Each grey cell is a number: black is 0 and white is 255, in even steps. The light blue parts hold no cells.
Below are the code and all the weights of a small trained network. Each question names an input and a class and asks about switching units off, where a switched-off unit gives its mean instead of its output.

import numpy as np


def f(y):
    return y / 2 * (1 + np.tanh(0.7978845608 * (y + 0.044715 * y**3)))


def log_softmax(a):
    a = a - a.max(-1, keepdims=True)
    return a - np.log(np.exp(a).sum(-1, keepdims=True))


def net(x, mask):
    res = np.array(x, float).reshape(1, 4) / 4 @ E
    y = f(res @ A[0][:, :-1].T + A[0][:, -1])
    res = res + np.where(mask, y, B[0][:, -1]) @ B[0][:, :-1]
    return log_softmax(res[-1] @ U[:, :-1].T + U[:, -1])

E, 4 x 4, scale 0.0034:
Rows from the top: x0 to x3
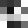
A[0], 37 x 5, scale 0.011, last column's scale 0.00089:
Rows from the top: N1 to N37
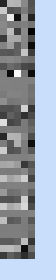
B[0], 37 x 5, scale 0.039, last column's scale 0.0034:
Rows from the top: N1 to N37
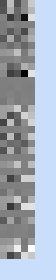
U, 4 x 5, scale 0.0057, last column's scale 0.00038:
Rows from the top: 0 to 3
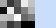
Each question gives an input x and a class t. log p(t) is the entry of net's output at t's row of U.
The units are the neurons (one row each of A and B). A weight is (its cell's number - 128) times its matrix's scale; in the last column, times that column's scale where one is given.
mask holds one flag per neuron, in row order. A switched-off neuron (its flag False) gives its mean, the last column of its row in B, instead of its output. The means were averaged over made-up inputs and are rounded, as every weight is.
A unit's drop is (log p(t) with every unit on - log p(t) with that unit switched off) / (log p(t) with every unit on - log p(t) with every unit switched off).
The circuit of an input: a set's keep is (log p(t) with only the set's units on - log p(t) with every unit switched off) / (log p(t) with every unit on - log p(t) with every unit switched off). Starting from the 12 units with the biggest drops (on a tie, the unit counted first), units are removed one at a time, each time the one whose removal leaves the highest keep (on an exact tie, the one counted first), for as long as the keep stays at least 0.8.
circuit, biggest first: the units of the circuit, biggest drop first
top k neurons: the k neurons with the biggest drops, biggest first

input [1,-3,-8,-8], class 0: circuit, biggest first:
N37
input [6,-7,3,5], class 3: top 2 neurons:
N3; N36
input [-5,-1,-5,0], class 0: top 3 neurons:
N37; N17; N16
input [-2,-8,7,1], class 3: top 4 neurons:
N3; N5; N37; N17
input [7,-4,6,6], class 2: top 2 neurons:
N16; N29
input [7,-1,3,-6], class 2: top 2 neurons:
N16; N29
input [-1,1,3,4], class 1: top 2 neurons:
N37; N17
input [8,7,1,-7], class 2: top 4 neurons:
N16; N29; N8; N35
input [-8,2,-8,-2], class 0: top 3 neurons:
N37; N17; N10
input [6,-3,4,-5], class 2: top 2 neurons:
N16; N29
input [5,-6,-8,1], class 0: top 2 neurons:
N37; N17
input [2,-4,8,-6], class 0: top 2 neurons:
N30; N26
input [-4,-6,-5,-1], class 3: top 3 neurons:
N3; N30; N26
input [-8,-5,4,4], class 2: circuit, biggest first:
N36
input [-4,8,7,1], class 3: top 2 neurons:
N11; N37
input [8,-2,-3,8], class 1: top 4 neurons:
N18; N22; N2; N36
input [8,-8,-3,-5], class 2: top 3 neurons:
N16; N29; N8
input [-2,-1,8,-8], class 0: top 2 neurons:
N30; N26
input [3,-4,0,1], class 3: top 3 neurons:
N36; N3; N24
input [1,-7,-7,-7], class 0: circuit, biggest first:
N37
